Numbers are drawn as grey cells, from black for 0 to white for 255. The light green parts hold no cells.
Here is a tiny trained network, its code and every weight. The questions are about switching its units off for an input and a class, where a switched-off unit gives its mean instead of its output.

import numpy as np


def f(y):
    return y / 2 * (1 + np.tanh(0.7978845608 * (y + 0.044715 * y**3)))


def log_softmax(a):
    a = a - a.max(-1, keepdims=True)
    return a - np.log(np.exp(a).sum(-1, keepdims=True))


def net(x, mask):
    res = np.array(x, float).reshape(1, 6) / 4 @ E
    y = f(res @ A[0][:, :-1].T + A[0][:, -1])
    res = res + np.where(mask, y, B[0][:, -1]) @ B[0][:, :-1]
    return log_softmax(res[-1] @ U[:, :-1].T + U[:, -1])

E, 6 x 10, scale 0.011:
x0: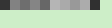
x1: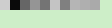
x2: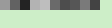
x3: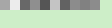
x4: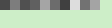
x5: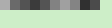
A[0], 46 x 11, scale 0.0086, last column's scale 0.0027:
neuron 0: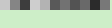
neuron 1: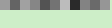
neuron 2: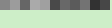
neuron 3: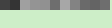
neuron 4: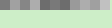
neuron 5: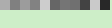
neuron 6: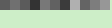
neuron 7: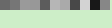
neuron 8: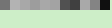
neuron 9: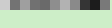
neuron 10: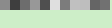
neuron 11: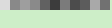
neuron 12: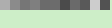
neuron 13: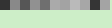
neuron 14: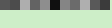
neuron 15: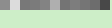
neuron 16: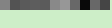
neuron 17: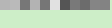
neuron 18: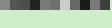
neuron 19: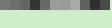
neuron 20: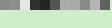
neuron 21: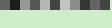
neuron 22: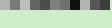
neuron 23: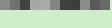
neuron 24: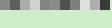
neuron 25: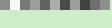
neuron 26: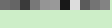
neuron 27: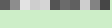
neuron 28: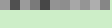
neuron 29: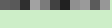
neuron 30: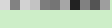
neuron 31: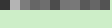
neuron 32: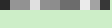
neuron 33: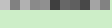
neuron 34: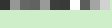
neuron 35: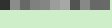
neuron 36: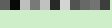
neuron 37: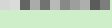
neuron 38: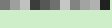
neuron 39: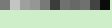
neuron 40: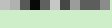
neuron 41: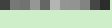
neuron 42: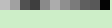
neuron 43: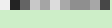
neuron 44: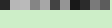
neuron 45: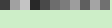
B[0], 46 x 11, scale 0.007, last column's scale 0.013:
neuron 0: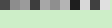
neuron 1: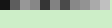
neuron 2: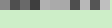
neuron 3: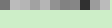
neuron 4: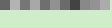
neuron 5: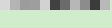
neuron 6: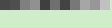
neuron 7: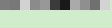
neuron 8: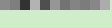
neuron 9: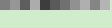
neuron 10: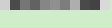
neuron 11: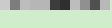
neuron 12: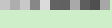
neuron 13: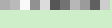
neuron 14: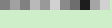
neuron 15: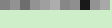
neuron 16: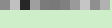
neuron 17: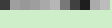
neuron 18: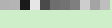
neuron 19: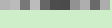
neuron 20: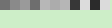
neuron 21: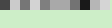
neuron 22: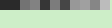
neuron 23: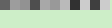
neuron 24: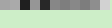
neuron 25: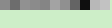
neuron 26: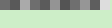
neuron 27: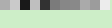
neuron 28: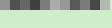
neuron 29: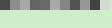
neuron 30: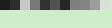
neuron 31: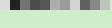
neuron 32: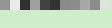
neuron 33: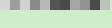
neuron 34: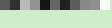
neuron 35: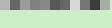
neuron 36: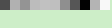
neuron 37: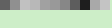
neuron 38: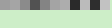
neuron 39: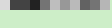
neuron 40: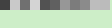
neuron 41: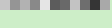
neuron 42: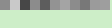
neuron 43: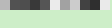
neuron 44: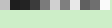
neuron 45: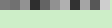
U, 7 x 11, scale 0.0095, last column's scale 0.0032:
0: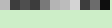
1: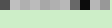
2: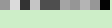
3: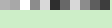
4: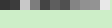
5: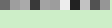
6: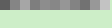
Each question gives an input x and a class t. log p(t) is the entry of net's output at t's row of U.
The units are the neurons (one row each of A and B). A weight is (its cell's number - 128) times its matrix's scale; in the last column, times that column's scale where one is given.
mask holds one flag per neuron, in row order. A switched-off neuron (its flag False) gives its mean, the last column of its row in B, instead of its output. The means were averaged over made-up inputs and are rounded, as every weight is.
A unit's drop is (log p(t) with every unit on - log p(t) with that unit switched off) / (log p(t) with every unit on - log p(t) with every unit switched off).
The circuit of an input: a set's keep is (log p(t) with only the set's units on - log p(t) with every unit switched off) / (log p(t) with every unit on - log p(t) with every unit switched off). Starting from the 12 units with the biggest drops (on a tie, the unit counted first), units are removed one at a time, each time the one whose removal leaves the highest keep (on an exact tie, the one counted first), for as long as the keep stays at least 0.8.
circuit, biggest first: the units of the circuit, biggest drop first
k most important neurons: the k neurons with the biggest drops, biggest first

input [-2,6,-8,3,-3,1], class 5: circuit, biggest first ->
neuron 20
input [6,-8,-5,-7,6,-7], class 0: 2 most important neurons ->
neuron 44; neuron 31
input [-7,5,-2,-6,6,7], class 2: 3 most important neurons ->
neuron 18; neuron 16; neuron 21
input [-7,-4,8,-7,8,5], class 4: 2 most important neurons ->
neuron 34; neuron 6
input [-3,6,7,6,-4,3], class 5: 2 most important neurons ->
neuron 0; neuron 23
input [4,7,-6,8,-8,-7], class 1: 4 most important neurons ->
neuron 37; neuron 17; neuron 44; neuron 4
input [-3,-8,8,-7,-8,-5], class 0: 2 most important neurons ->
neuron 44; neuron 39
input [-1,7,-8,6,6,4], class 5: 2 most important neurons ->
neuron 20; neuron 44
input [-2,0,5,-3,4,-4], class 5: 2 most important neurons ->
neuron 30; neuron 23
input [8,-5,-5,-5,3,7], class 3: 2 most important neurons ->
neuron 13; neuron 41
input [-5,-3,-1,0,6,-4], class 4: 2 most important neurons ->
neuron 34; neuron 13
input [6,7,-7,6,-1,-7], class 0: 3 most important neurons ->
neuron 10; neuron 43; neuron 28
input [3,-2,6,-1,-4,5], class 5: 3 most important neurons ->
neuron 0; neuron 2; neuron 27
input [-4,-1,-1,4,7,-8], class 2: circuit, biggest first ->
neuron 32
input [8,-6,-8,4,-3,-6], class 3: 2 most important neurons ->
neuron 7; neuron 13
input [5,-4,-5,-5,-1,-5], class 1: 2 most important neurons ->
neuron 14; neuron 36
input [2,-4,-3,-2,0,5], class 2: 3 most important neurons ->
neuron 18; neuron 43; neuron 19
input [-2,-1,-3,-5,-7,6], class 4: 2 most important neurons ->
neuron 30; neuron 1
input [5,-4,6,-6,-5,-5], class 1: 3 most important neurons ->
neuron 36; neuron 14; neuron 3
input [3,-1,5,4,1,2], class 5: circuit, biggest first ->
neuron 0
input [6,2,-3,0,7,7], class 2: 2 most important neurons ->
neuron 18; neuron 19
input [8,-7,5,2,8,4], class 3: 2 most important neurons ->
neuron 13; neuron 41
